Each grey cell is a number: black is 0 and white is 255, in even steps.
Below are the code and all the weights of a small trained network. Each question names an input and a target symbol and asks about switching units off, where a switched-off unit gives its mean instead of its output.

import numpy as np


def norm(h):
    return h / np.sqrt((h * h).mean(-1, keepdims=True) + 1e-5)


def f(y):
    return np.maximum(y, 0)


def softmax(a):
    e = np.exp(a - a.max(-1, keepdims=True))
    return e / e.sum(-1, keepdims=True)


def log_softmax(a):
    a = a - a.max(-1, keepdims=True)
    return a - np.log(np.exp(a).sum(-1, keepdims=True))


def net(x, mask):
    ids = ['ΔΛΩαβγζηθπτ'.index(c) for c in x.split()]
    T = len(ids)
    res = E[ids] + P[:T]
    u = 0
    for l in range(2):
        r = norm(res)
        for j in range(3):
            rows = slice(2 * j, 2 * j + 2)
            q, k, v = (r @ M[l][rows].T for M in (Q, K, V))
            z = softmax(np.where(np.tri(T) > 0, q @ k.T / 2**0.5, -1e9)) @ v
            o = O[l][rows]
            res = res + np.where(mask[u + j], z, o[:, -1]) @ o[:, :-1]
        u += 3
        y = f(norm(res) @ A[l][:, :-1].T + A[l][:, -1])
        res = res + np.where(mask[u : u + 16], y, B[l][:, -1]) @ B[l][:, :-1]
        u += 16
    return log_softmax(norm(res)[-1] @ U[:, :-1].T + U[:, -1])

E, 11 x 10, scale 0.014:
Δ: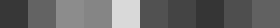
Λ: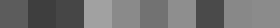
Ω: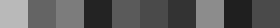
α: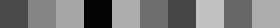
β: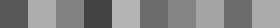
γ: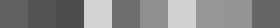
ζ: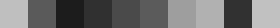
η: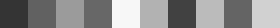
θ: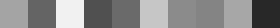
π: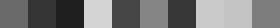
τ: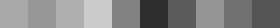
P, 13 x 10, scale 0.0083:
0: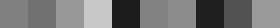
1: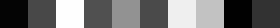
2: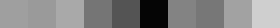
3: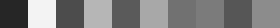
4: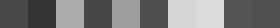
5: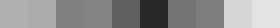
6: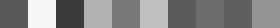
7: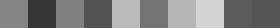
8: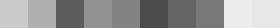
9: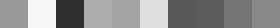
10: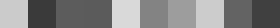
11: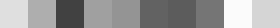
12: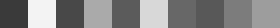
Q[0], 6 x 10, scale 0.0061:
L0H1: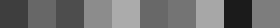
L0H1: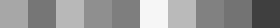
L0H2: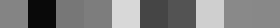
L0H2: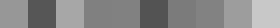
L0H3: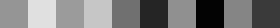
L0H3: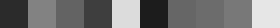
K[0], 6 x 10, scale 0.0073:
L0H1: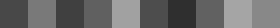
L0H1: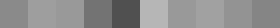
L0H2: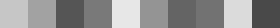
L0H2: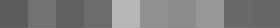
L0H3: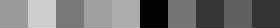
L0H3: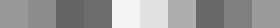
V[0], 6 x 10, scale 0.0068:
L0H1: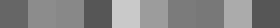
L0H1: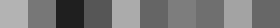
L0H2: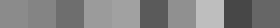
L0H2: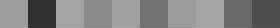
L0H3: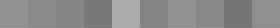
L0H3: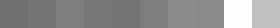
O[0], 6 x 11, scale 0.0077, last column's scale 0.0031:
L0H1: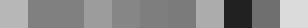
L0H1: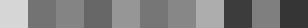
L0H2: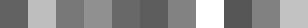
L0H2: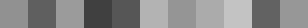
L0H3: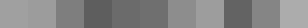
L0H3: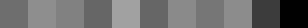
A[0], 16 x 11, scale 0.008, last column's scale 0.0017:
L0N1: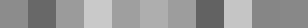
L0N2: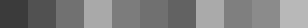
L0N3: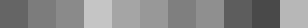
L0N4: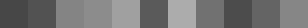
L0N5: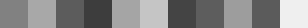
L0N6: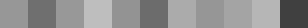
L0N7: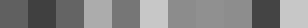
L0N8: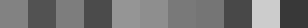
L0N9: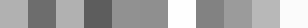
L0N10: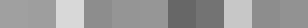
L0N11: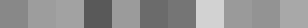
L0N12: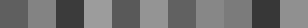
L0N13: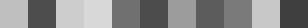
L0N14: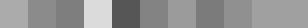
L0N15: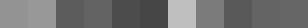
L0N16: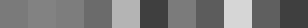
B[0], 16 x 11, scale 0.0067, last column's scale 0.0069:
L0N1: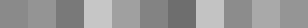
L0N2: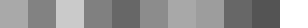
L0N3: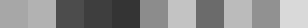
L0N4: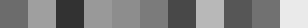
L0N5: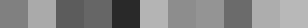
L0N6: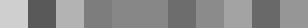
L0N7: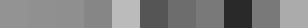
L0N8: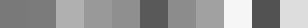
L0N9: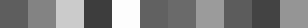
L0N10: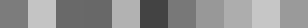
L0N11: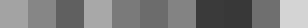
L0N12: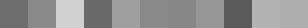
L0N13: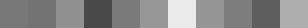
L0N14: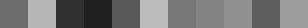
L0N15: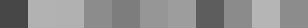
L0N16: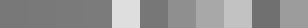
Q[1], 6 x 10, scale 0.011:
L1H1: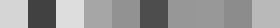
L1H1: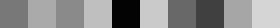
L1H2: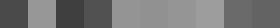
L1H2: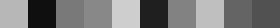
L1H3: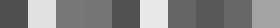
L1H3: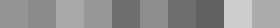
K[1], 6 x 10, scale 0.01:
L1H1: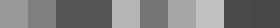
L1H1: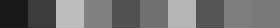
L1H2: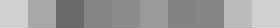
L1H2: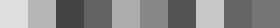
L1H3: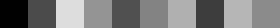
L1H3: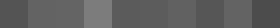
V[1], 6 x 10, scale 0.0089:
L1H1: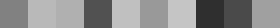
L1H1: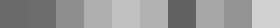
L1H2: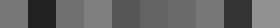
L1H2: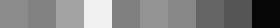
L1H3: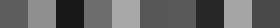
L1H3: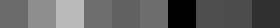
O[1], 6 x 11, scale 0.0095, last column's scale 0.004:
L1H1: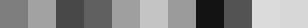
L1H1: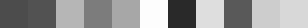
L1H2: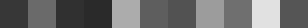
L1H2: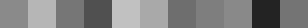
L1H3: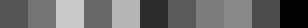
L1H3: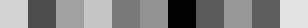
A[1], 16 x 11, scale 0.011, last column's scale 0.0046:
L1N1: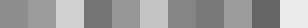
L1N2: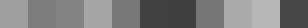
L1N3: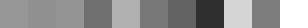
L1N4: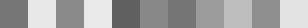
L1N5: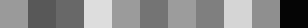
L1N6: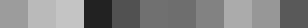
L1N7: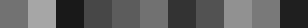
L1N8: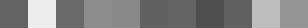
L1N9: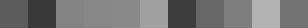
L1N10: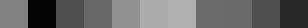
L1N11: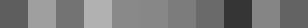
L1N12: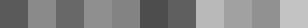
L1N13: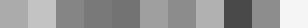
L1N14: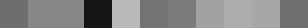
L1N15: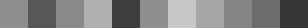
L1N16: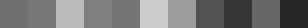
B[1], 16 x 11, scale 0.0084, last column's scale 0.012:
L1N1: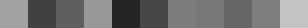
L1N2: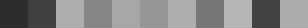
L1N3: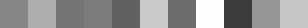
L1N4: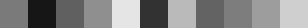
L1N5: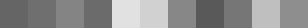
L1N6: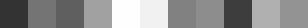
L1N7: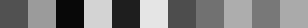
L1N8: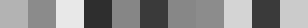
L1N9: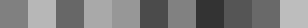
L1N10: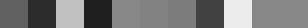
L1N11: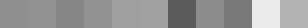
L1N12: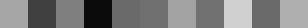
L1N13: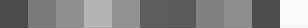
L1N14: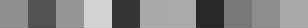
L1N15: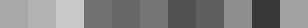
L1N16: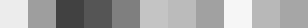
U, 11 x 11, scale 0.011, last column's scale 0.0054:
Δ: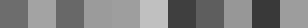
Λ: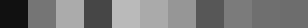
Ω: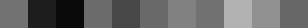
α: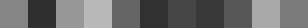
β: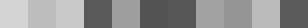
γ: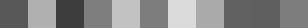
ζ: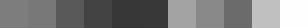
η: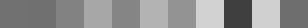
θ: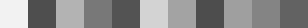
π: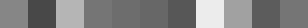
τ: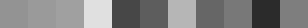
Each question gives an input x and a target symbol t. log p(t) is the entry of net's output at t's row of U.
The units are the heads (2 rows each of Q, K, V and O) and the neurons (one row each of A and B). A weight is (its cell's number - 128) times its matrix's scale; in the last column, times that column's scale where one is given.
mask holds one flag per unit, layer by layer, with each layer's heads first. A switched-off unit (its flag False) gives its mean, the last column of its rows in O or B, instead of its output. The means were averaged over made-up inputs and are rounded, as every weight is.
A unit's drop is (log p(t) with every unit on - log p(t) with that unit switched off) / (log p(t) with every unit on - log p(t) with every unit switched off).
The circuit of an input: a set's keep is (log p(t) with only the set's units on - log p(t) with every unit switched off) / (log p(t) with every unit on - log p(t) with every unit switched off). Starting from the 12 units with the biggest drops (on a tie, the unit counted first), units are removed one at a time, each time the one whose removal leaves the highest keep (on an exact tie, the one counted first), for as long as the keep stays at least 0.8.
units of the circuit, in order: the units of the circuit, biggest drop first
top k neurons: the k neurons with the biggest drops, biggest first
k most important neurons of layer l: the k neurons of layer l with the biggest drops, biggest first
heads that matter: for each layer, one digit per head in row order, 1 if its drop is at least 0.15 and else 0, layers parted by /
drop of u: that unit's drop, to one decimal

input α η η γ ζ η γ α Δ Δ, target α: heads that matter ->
000 / 010
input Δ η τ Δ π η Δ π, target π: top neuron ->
(L0N7)
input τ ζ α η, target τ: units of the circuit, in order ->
(L0H1, L1H1)
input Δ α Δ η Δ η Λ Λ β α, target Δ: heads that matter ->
000 / 000
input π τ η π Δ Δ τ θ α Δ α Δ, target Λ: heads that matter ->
000 / 010
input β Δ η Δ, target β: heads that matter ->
000 / 000
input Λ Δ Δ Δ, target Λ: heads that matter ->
100 / 011
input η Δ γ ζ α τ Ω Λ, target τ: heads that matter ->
000 / 010
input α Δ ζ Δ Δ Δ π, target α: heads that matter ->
000 / 000
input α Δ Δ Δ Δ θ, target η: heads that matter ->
000 / 000
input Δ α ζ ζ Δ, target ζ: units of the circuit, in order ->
(L1H2, L1H3)
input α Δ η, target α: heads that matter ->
001 / 000
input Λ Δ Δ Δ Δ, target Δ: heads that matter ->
000 / 110
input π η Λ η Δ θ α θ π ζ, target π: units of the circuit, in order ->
(L1H1)
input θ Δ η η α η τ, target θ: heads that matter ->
000 / 110
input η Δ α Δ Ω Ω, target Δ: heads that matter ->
000 / 010
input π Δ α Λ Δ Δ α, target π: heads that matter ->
100 / 100
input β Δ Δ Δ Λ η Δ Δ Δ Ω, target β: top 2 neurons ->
(L1N8, L0N4)
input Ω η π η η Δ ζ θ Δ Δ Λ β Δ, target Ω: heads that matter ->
000 / 110
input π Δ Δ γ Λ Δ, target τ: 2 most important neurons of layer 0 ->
(L0N13, L0N1)
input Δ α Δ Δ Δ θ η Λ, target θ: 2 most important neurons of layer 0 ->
(L0N10, L0N8)
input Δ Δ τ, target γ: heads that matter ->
000 / 100
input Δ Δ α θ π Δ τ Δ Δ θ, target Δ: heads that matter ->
000 / 010
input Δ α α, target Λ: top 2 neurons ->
(L1N2, L1N6)
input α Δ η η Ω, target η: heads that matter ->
000 / 100
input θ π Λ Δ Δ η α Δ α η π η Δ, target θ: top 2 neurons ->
(L0N10, L1N16)
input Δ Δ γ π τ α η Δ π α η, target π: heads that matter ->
001 / 100
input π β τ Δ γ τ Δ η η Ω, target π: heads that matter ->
100 / 100
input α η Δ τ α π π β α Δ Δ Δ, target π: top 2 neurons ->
(L0N4, L1N3)
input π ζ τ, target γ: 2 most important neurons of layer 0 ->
(L0N13, L0N14)
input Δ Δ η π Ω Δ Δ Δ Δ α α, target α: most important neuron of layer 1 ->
(L1N3)
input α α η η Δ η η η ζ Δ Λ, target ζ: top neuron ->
(L0N3)
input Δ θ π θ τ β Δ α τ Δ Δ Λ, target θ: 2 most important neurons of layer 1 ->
(L1N5, L1N13)
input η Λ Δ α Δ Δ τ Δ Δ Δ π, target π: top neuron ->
(L0N12)
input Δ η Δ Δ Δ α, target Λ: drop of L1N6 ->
0.4
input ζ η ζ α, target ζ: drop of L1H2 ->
0.4
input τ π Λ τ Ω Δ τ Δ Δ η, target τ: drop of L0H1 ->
0.3
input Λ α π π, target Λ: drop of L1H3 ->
0.5
